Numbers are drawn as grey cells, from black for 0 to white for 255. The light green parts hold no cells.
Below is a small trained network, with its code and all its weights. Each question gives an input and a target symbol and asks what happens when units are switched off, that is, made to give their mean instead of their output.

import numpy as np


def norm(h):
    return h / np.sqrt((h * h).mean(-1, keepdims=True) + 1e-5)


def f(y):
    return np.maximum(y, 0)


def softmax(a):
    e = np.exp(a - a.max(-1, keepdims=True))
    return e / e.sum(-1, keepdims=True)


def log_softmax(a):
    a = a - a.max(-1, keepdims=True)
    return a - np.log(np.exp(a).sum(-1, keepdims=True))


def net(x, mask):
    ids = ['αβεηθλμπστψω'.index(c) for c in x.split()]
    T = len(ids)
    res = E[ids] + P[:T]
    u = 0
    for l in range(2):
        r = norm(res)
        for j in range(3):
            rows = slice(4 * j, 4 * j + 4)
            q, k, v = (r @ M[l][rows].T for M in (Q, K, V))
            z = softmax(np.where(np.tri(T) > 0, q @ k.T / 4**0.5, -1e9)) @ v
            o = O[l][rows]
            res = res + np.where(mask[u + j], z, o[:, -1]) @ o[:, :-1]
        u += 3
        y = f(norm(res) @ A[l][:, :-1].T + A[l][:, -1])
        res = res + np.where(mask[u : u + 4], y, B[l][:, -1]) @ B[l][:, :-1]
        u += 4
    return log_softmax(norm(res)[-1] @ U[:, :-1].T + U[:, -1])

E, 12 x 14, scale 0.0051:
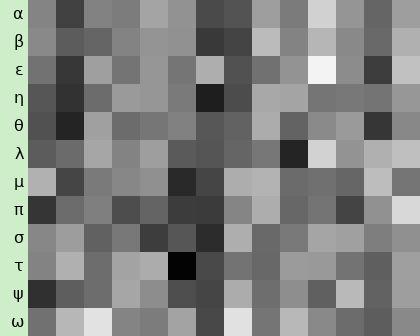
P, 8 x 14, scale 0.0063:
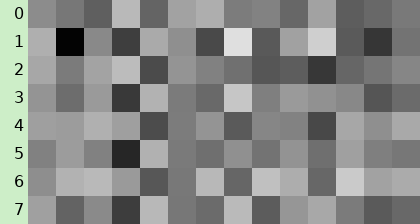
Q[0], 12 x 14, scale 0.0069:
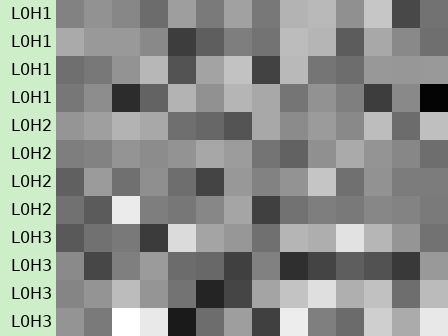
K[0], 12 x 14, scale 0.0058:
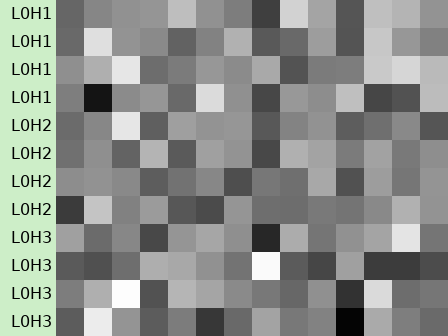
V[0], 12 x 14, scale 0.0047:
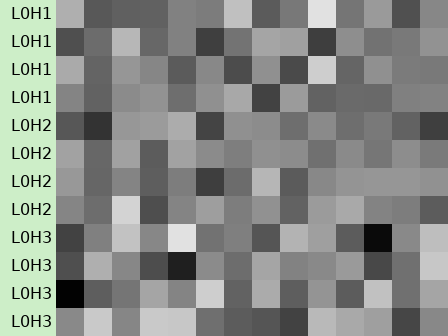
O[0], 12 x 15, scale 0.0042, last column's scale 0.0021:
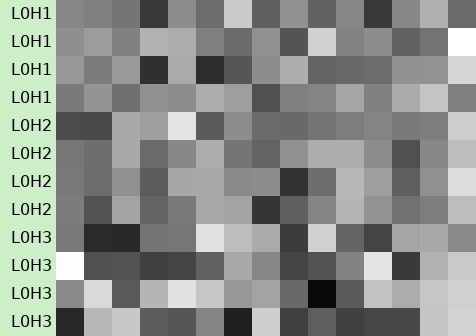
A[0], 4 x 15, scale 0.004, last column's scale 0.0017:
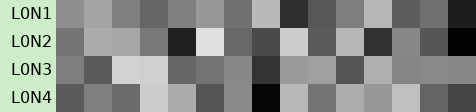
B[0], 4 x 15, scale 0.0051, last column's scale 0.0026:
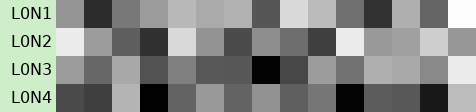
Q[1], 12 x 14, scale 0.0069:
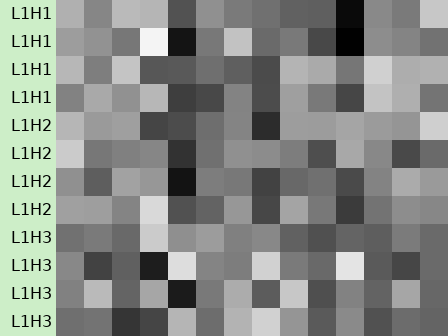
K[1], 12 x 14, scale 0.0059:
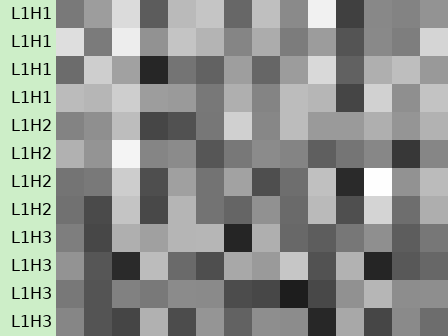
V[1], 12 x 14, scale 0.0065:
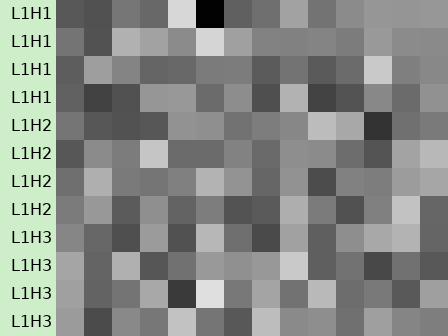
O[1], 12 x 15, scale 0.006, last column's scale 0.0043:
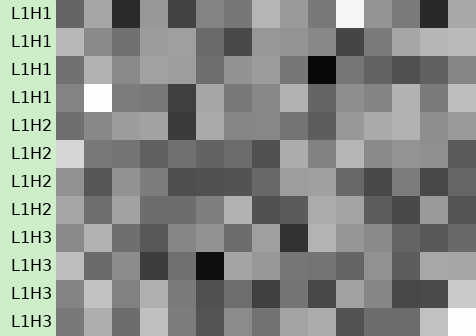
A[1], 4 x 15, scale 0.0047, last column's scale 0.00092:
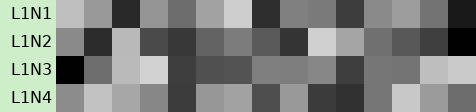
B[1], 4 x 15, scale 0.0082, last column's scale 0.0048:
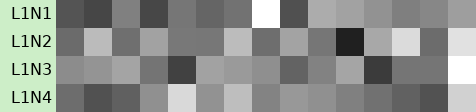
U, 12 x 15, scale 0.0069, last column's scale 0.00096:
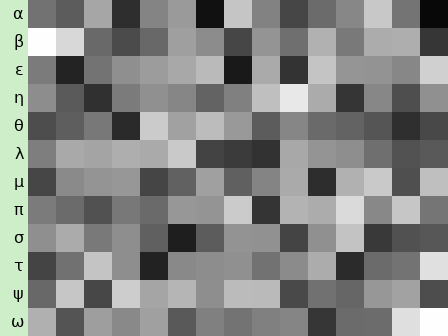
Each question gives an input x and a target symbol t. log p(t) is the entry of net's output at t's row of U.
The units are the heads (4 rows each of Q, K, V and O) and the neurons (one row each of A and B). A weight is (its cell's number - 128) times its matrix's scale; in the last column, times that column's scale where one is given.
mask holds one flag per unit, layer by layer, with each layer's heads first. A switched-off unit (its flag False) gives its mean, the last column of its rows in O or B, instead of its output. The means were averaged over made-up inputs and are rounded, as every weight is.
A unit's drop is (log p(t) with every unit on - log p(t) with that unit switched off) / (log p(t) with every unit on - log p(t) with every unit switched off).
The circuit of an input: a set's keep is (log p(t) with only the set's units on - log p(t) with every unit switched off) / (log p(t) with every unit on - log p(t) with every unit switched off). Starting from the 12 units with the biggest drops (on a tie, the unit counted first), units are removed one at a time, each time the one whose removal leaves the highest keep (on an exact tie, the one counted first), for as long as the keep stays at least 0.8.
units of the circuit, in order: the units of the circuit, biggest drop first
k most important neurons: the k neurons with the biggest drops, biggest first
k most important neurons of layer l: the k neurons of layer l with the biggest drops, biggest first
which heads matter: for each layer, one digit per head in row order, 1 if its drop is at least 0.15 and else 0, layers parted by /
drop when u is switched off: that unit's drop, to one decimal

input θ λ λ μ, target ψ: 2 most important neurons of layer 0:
[L0N4 L0N3]
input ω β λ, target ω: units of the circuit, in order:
[L1H1]
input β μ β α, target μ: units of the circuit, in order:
[L0H2 L1N2 L0N2 L1H2]
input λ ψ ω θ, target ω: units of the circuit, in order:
[L0H1 L1H1]
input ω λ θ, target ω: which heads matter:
001 / 100
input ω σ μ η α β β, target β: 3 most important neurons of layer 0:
[L0N2 L0N3 L0N1]
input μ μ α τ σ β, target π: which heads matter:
001 / 010
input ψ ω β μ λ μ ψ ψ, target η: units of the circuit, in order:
[L1H2 L0H3 L1H1]
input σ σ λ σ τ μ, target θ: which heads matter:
011 / 110
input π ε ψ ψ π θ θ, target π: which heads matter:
001 / 000
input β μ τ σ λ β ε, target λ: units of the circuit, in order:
[L1H3 L0H1 L0N3]
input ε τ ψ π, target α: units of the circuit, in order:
[L1H3 L1H2 L0H1]
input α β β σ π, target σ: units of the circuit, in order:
[L1H1 L0H3]
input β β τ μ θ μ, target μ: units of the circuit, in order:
[L0H2 L0N2 L1N2 L1H2]
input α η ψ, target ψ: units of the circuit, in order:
[L0H3 L1H1]
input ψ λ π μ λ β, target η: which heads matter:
001 / 010
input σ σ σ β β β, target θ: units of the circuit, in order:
[L0H3 L1H1 L1H2]
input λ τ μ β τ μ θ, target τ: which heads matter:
001 / 000
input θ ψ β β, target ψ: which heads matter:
000 / 100
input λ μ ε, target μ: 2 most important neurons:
[L0N3 L1N2]
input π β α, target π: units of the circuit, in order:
[L0H3 L1N1]
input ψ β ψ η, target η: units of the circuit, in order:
[L0H3 L1H1]
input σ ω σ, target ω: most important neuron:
[L0N1]
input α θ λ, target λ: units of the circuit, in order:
[L0H1 L1H3 L0N3]
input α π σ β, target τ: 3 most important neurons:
[L0N2 L0N4 L1N3]
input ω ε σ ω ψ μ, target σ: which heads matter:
000 / 001
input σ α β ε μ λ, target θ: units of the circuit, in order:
[L0H3 L0H2 L1H2]
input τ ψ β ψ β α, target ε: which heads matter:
001 / 001
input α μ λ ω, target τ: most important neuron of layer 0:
[L0N2]
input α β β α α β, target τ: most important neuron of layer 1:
[L1N3]
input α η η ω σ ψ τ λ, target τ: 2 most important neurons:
[L0N2 L0N4]
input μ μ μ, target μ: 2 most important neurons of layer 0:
[L0N4 L0N3]
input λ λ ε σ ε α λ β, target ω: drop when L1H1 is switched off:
0.4
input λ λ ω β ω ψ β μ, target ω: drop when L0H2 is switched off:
0.1
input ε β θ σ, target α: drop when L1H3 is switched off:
0.2
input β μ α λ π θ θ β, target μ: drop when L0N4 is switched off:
0.0
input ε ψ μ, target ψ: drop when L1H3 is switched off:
0.1
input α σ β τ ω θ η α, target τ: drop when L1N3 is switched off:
0.1
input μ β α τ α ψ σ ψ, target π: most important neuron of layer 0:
[L0N4]
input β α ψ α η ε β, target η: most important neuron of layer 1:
[L1N4]
